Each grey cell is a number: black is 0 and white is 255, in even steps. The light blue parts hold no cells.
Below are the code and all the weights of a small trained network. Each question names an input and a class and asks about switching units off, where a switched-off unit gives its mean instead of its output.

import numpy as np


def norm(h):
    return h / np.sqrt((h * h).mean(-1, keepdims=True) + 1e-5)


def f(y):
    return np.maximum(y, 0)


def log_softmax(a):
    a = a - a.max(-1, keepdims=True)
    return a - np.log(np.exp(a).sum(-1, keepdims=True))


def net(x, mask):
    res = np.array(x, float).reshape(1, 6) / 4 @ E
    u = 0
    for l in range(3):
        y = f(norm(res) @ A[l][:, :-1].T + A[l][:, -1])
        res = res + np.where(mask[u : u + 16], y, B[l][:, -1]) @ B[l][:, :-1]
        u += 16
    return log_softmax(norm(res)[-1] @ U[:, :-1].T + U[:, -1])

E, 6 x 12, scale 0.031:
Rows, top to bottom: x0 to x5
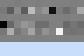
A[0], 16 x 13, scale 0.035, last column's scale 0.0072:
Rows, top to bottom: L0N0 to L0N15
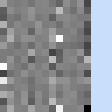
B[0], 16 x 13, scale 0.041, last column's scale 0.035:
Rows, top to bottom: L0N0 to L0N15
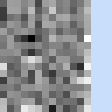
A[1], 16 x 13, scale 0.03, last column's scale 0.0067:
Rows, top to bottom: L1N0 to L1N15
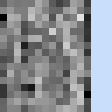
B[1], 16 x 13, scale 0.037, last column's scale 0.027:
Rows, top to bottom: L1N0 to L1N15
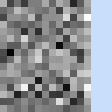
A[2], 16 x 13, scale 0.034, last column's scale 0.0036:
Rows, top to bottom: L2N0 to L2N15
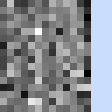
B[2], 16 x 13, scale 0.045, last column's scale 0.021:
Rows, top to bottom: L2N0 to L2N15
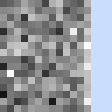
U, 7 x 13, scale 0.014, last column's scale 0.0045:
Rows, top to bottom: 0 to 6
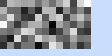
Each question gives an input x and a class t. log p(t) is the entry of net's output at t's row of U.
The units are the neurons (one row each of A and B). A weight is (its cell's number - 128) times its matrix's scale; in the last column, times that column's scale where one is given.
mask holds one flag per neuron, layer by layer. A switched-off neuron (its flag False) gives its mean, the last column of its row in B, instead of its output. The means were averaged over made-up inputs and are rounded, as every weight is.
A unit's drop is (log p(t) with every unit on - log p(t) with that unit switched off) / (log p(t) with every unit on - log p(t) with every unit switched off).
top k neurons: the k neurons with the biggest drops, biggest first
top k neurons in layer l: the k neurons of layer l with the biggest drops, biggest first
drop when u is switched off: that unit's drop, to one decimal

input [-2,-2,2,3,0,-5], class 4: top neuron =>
(L0N8)
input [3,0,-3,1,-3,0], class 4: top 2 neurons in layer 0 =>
(L0N5; L0N11)
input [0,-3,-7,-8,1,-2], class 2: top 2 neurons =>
(L0N11; L0N15)
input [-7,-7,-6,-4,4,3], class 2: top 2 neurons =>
(L0N5; L0N11)
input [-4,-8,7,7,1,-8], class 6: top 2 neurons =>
(L0N15; L0N5)
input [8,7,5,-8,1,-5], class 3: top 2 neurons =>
(L0N9; L0N5)
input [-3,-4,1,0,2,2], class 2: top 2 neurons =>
(L0N5; L0N9)
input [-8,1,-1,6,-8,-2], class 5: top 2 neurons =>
(L0N9; L0N15)
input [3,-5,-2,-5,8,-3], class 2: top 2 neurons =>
(L0N5; L0N11)
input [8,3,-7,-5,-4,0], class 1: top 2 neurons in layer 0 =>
(L0N15; L0N9)
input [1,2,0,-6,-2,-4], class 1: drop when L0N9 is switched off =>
0.9
